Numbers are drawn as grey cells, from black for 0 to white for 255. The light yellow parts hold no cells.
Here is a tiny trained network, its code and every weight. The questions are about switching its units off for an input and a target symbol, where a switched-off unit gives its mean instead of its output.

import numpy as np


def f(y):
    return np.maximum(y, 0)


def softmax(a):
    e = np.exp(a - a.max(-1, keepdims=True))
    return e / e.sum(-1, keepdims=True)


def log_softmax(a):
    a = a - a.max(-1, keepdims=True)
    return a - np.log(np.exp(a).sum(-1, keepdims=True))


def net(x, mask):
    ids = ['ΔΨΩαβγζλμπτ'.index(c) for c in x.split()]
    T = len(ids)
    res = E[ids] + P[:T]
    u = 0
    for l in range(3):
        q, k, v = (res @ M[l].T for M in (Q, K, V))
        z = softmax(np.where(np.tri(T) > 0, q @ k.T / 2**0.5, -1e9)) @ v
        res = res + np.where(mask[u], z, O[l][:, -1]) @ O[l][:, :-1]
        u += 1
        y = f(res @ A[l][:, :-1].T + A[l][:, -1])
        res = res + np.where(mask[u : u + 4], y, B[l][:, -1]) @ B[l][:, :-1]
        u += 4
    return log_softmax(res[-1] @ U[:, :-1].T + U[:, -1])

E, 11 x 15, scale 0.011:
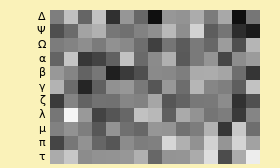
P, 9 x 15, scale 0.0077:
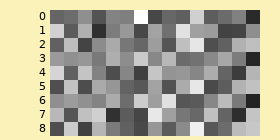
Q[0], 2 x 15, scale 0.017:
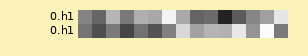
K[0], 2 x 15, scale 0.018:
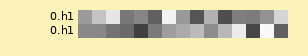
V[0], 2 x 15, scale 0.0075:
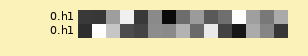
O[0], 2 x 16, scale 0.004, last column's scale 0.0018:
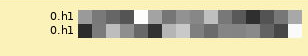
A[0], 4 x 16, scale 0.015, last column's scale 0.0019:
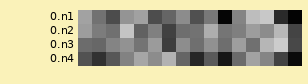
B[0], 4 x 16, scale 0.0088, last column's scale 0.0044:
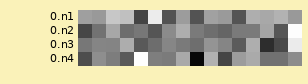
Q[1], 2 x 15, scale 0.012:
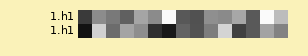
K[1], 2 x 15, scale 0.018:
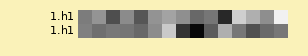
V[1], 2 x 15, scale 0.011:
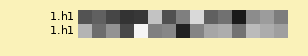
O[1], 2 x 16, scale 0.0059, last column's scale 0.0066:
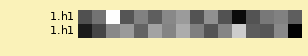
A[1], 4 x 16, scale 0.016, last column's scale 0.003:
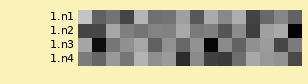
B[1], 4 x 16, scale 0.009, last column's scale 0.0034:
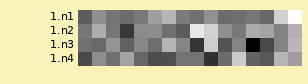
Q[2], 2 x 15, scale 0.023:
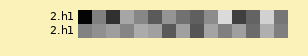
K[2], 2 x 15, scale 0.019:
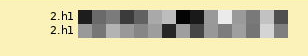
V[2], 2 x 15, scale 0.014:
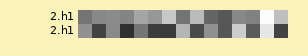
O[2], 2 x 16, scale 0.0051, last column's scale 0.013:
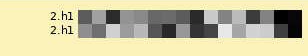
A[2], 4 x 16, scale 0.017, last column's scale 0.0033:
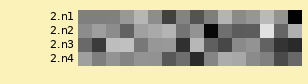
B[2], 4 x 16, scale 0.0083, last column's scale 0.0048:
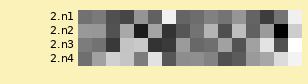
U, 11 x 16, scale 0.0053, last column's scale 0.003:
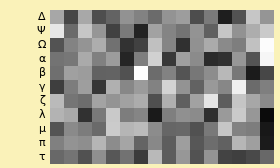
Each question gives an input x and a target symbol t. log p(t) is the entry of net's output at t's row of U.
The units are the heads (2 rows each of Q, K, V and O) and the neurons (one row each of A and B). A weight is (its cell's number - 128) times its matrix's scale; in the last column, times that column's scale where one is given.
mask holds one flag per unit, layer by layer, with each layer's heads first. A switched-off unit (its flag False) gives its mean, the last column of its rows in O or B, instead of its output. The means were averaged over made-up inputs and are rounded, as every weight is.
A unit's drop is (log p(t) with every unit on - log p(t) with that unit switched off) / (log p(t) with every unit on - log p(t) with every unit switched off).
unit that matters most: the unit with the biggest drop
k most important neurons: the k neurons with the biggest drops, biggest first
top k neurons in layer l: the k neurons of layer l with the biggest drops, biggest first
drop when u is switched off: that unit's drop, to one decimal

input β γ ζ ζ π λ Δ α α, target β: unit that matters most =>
2.n1
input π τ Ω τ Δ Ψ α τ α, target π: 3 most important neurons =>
(2.n4 0.n3 1.n2)
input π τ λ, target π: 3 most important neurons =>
(2.n4 1.n2 0.n3)
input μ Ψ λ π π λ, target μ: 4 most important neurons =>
(2.n1 2.n4 1.n3 0.n3)
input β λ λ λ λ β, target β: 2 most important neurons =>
(2.n1 1.n3)
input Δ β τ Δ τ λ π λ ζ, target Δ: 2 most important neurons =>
(0.n2 2.n3)
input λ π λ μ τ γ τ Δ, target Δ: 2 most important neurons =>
(1.n1 2.n3)
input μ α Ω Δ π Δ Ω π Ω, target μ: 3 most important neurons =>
(2.n1 2.n4 0.n3)
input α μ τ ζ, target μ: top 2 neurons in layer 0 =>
(0.n4 0.n3)
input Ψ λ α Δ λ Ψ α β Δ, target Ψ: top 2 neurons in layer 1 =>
(1.n3 1.n1)
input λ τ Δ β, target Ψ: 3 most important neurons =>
(0.n1 1.n1 2.n1)
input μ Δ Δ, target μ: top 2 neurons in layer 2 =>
(2.n1 2.n4)
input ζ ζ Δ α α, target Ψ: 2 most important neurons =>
(0.n3 1.n1)
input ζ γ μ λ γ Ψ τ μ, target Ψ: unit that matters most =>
0.n3
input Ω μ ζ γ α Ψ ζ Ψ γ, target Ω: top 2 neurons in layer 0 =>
(0.n2 0.n4)
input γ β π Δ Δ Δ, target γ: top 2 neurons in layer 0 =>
(0.n2 0.n3)
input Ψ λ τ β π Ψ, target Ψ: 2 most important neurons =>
(1.n3 0.n2)
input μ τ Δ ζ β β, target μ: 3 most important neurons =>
(2.n1 2.n4 1.n3)
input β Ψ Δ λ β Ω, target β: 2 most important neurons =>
(2.n1 1.n3)
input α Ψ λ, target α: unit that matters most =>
1.h1
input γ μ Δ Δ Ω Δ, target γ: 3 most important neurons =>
(1.n2 0.n2 0.n3)
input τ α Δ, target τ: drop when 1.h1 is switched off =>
0.2
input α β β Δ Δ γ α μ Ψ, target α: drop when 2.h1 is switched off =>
0.3
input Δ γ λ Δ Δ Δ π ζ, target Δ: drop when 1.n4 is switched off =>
0.0
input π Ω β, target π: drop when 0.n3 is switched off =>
0.3
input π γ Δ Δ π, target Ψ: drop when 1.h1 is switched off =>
0.1
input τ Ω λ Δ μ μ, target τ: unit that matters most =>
2.h1
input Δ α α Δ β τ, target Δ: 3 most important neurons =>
(0.n3 2.n3 0.n2)
